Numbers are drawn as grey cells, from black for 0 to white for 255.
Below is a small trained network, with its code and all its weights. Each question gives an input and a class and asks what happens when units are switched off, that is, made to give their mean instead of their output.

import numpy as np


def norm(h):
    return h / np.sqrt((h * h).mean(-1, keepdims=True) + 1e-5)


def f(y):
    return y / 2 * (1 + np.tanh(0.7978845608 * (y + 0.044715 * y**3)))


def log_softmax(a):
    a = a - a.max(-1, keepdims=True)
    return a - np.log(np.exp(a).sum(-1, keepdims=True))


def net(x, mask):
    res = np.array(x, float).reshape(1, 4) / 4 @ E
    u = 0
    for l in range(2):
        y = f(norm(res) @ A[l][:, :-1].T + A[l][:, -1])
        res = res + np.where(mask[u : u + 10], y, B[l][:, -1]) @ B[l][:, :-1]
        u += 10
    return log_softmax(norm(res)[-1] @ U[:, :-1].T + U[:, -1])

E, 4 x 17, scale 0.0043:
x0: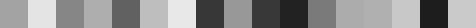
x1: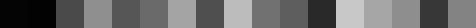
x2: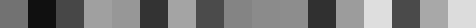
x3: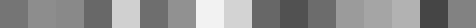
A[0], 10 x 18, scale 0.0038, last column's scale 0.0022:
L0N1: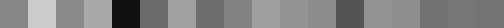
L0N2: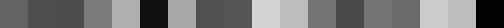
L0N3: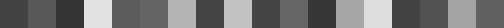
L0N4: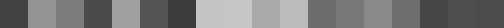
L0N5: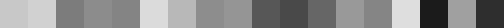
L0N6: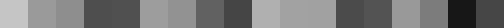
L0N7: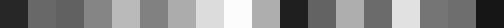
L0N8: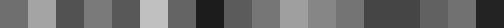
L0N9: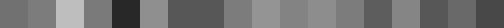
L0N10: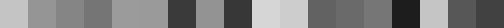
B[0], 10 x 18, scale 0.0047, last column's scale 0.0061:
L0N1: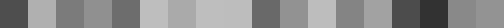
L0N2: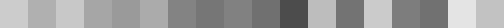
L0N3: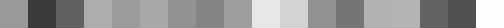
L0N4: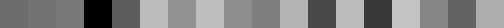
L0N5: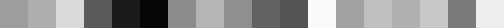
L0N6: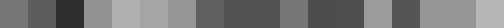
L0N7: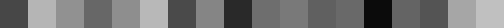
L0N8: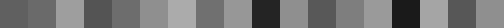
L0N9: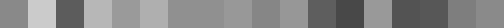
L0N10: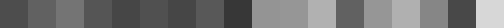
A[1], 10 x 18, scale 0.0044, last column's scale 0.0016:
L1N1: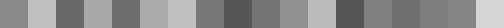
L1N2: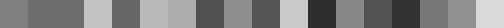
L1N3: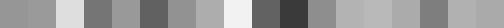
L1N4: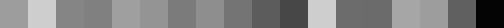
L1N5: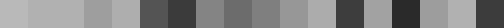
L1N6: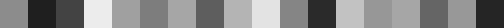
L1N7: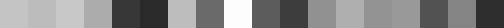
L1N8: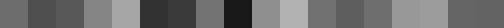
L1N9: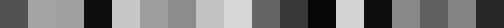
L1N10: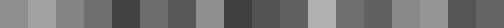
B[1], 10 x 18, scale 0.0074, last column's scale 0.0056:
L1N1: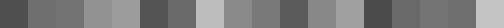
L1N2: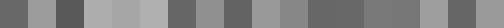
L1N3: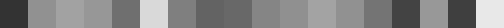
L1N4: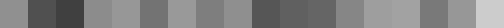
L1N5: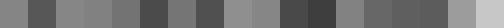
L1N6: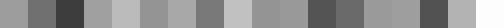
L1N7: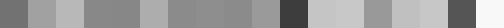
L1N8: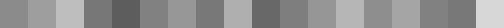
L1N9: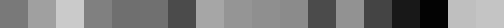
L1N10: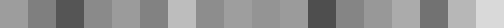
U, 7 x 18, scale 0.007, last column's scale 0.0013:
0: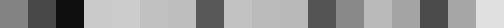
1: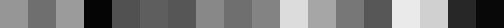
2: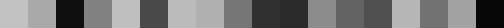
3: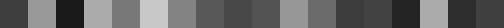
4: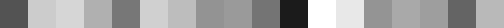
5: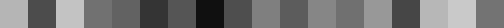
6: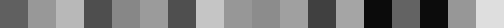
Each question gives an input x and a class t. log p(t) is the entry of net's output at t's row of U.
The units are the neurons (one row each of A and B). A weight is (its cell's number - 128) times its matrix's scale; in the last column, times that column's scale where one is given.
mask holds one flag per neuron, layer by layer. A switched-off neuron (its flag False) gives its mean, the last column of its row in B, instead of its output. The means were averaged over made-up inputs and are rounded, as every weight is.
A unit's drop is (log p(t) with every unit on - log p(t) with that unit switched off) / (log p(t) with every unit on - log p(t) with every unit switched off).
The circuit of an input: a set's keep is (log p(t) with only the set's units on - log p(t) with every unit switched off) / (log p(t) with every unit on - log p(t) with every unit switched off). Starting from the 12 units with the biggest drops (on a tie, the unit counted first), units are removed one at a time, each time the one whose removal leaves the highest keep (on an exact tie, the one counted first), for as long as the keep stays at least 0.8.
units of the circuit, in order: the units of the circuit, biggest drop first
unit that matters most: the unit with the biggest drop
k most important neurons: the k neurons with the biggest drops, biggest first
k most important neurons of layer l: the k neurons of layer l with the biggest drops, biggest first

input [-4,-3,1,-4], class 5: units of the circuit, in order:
L1N5
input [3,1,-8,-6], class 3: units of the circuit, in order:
L0N6, L1N7
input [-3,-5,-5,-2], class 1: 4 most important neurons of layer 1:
L1N8, L1N6, L1N3, L1N9
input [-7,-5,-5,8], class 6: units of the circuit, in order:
L1N9, L0N4
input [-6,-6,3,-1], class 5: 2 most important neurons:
L0N2, L1N5
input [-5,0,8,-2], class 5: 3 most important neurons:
L0N2, L1N10, L0N10
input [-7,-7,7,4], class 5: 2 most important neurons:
L0N2, L1N5
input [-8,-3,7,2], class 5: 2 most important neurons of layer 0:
L0N2, L0N3
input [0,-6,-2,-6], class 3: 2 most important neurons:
L0N5, L0N6
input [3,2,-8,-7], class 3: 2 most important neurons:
L0N6, L0N8
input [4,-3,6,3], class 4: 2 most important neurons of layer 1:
L1N7, L1N3
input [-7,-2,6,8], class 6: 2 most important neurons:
L0N4, L1N9
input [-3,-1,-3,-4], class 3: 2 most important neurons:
L0N6, L0N5
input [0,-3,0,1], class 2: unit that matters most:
L0N3
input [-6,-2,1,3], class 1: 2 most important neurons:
L0N10, L0N4
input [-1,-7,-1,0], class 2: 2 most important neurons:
L0N3, L1N10
